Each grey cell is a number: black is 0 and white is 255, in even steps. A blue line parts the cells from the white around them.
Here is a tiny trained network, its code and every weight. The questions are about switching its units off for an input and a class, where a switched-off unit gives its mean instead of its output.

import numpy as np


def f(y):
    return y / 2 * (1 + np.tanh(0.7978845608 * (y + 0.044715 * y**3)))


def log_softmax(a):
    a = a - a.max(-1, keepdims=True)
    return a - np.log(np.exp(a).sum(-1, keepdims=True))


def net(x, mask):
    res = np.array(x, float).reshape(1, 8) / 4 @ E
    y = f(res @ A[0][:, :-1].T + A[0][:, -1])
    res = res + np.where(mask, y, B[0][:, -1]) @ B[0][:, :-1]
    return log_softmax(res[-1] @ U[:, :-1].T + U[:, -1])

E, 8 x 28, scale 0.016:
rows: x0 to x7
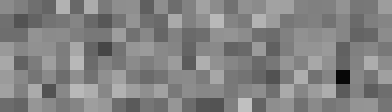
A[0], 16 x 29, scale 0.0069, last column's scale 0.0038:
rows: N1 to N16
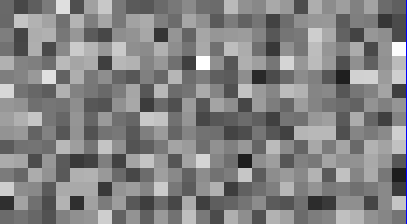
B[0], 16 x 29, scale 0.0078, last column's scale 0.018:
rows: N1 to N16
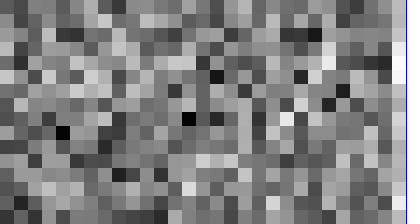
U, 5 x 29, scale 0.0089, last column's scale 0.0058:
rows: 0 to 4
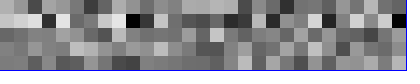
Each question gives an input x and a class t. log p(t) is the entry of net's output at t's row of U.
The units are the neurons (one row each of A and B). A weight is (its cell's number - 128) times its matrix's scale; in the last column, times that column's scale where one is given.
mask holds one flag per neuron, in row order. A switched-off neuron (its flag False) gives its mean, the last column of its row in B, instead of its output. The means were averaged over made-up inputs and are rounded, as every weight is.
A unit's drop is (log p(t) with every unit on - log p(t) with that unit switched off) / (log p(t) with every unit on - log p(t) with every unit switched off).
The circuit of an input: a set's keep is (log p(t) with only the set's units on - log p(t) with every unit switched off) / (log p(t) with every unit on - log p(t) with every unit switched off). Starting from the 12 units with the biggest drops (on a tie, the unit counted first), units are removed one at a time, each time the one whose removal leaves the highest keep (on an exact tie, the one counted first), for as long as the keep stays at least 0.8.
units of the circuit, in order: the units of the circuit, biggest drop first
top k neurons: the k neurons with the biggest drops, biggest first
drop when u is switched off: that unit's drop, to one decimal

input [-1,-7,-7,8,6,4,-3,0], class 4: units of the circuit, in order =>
(N12)
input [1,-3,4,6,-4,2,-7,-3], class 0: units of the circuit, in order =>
(N9, N12)
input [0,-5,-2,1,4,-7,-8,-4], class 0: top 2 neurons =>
(N12, N9)
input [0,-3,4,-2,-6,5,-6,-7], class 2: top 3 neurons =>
(N15, N6, N3)
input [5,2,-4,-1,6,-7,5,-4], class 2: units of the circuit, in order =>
(N6, N9)
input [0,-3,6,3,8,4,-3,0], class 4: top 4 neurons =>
(N3, N10, N6, N14)
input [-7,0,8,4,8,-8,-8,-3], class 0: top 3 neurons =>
(N9, N12, N3)
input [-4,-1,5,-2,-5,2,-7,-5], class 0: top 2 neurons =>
(N9, N5)
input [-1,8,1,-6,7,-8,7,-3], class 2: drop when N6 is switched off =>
0.4
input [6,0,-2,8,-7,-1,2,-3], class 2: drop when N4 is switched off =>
0.0
